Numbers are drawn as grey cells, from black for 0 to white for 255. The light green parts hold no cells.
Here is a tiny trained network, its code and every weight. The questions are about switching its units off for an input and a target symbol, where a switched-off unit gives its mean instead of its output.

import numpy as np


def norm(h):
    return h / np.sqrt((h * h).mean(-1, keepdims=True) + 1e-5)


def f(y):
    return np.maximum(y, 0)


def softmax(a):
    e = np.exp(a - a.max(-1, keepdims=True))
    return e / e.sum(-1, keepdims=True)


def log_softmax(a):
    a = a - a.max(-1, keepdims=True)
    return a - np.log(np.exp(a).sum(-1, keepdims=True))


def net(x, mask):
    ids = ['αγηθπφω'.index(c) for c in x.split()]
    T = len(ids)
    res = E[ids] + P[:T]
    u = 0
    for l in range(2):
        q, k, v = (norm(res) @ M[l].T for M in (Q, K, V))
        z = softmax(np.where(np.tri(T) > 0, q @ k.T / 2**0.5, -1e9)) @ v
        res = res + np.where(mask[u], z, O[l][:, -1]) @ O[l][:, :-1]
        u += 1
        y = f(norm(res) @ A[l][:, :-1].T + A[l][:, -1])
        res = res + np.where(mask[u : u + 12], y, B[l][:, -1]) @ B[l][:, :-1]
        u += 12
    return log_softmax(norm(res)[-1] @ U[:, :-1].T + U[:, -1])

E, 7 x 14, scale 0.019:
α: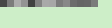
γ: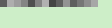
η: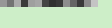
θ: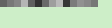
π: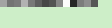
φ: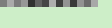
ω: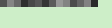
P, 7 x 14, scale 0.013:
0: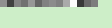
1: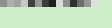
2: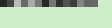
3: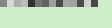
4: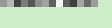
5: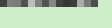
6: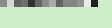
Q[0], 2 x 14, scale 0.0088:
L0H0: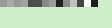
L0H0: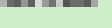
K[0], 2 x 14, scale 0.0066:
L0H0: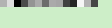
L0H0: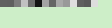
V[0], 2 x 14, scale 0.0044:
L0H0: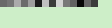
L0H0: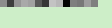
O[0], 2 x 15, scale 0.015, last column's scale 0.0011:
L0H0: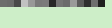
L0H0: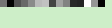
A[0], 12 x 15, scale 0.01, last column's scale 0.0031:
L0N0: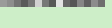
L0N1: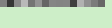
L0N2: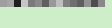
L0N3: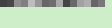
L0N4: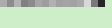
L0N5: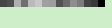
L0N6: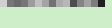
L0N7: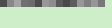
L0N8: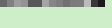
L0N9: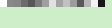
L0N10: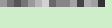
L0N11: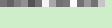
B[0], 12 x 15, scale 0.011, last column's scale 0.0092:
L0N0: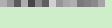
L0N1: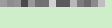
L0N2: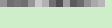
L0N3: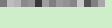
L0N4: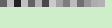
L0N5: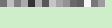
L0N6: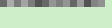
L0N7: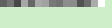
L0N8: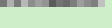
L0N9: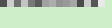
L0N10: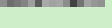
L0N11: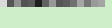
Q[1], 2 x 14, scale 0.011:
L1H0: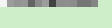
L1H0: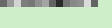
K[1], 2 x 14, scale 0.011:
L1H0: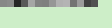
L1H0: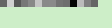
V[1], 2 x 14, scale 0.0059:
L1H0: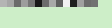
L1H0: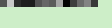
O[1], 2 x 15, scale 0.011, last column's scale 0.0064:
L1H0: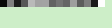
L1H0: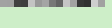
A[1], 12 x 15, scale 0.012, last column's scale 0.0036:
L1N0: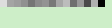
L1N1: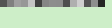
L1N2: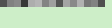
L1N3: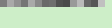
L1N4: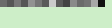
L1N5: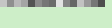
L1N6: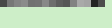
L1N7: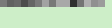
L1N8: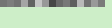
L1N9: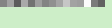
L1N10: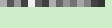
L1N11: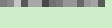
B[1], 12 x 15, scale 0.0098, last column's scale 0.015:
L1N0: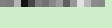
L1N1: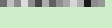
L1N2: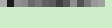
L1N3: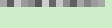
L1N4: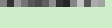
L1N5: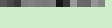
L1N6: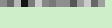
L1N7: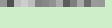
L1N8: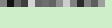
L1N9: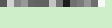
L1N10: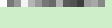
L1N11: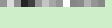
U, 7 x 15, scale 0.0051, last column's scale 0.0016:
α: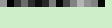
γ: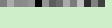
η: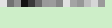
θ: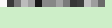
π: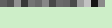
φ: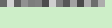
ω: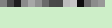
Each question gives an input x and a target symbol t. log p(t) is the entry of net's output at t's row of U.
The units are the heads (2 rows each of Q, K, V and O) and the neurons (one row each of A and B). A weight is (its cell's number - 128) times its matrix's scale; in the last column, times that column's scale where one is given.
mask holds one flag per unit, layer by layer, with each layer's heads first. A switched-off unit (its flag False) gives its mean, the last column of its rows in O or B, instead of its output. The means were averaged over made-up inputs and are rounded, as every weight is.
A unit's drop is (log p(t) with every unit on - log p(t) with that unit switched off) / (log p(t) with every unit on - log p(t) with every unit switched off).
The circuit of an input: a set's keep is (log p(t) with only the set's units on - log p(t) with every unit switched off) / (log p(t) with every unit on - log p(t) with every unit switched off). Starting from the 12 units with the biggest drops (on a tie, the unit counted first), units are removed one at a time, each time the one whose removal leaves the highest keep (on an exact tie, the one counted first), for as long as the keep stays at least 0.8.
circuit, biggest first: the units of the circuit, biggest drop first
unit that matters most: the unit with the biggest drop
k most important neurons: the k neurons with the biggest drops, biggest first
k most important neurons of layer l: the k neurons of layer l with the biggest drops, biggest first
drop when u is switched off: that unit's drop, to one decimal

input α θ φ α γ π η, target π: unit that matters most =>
L1H0
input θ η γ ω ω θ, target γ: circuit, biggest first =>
L0N3; L1N1
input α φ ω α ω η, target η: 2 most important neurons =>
L1N11; L0N5
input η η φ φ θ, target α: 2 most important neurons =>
L1N5; L0N9
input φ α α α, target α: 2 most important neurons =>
L0N11; L0N9
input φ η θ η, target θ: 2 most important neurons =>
L1N7; L0N10
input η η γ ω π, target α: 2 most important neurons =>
L1N5; L0N9
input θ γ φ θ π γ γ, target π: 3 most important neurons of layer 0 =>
L0N6; L0N7; L0N3
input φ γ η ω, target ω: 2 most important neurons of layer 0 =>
L0N2; L0N9
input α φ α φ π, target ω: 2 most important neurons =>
L0N11; L0N2
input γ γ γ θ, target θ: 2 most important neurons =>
L0N2; L0N9
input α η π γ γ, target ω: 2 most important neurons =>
L0N0; L0N9
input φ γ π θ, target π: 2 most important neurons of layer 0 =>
L0N11; L0N9
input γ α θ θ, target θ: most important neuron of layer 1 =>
L1N7
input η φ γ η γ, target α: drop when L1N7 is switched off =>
0.0
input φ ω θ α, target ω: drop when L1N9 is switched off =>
0.2
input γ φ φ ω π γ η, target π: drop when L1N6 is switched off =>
0.2
